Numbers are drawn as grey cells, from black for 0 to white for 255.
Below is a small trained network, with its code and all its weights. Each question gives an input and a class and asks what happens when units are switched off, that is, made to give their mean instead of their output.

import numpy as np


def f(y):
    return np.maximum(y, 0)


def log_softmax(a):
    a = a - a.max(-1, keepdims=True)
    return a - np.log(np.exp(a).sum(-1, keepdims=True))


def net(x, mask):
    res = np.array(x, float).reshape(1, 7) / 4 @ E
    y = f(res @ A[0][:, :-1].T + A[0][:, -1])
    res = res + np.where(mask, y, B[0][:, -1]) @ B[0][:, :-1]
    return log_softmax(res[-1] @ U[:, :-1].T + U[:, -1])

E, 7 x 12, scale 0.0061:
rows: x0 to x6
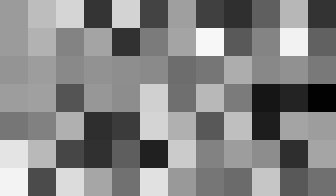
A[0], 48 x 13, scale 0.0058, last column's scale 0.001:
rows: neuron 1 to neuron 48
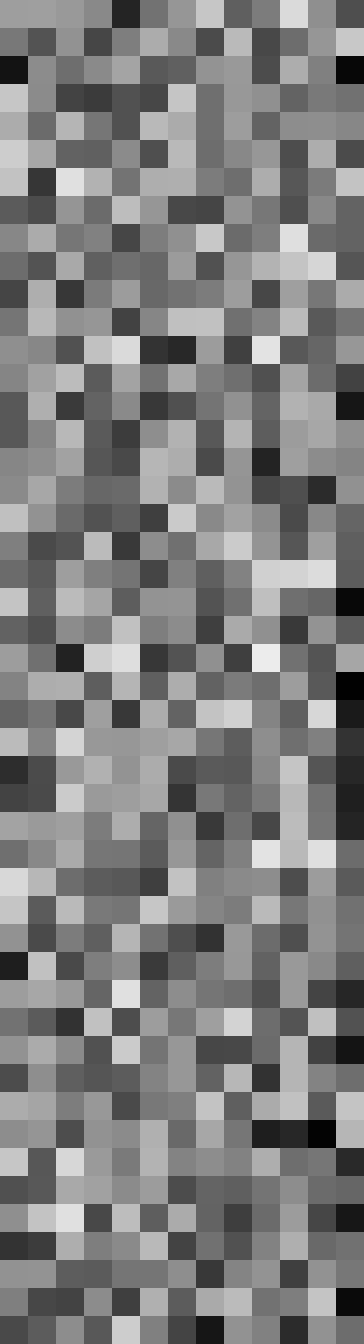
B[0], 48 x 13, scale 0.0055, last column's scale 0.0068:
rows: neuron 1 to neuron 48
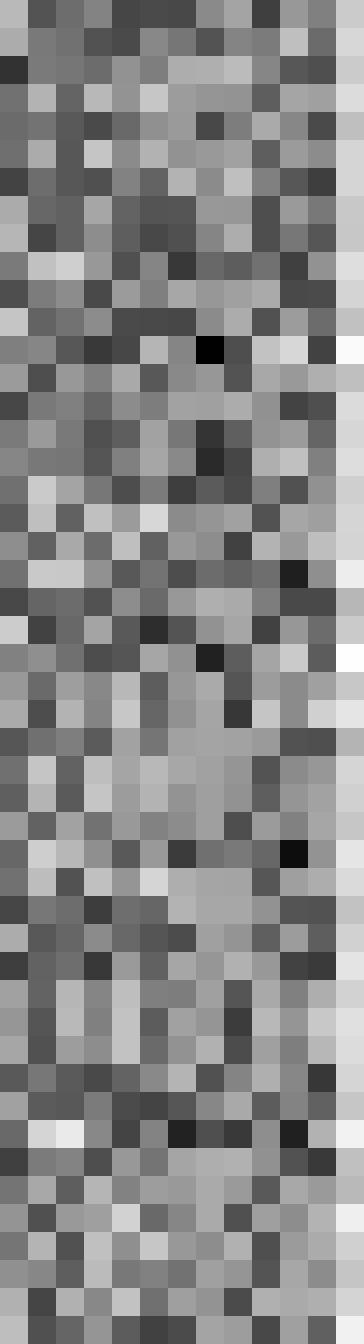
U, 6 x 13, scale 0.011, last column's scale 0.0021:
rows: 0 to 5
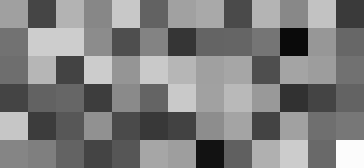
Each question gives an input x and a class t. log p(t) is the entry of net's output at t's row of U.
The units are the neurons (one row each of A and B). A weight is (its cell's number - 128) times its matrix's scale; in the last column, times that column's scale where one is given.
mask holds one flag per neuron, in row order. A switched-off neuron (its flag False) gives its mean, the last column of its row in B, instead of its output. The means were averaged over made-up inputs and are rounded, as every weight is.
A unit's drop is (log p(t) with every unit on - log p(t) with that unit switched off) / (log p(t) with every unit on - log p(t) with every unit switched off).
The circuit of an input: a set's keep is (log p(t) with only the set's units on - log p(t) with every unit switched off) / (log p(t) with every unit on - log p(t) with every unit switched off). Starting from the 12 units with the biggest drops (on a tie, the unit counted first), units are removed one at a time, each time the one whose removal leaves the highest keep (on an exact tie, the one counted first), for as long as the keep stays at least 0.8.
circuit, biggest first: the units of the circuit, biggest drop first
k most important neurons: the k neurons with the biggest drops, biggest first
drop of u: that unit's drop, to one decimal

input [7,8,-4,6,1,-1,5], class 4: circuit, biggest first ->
(neuron 12)
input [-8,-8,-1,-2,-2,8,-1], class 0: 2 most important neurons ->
(neuron 37; neuron 26)
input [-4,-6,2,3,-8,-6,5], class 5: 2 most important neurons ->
(neuron 13; neuron 24)
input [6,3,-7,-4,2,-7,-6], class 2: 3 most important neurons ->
(neuron 45; neuron 28; neuron 29)
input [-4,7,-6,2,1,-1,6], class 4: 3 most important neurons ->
(neuron 1; neuron 12; neuron 40)
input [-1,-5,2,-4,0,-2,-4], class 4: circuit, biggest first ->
(neuron 48; neuron 23)
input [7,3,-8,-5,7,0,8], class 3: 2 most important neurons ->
(neuron 7; neuron 33)
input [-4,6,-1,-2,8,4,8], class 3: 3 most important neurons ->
(neuron 33; neuron 7; neuron 42)
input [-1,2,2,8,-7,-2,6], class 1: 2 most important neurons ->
(neuron 41; neuron 18)
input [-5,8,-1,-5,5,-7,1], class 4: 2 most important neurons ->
(neuron 1; neuron 9)
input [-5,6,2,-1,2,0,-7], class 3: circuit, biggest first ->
(neuron 35; neuron 11)
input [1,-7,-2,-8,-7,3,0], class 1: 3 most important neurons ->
(neuron 31; neuron 21; neuron 10)
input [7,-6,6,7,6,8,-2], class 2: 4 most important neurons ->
(neuron 32; neuron 19; neuron 4; neuron 6)
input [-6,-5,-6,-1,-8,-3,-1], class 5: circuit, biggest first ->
(neuron 13)
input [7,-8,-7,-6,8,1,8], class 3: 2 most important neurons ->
(neuron 7; neuron 33)
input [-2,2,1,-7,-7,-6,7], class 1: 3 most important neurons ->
(neuron 21; neuron 31; neuron 10)
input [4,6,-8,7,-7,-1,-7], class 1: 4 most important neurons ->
(neuron 41; neuron 18; neuron 7; neuron 39)
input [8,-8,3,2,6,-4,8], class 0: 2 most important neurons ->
(neuron 44; neuron 38)
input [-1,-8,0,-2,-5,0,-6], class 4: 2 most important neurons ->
(neuron 48; neuron 23)
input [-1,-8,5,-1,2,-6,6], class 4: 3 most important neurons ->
(neuron 48; neuron 23; neuron 8)
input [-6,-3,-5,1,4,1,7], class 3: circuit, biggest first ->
(neuron 7)
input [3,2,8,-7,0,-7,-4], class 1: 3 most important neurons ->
(neuron 21; neuron 31; neuron 10)
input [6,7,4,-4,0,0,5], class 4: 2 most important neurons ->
(neuron 1; neuron 40)
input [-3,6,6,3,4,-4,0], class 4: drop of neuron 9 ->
0.1
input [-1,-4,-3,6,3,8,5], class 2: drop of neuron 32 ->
0.2
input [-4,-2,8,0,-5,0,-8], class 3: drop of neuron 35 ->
0.1
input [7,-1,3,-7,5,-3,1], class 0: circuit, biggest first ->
(neuron 44)
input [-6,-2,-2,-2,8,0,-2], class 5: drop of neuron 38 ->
0.2
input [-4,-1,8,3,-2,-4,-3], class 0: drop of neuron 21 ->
0.1
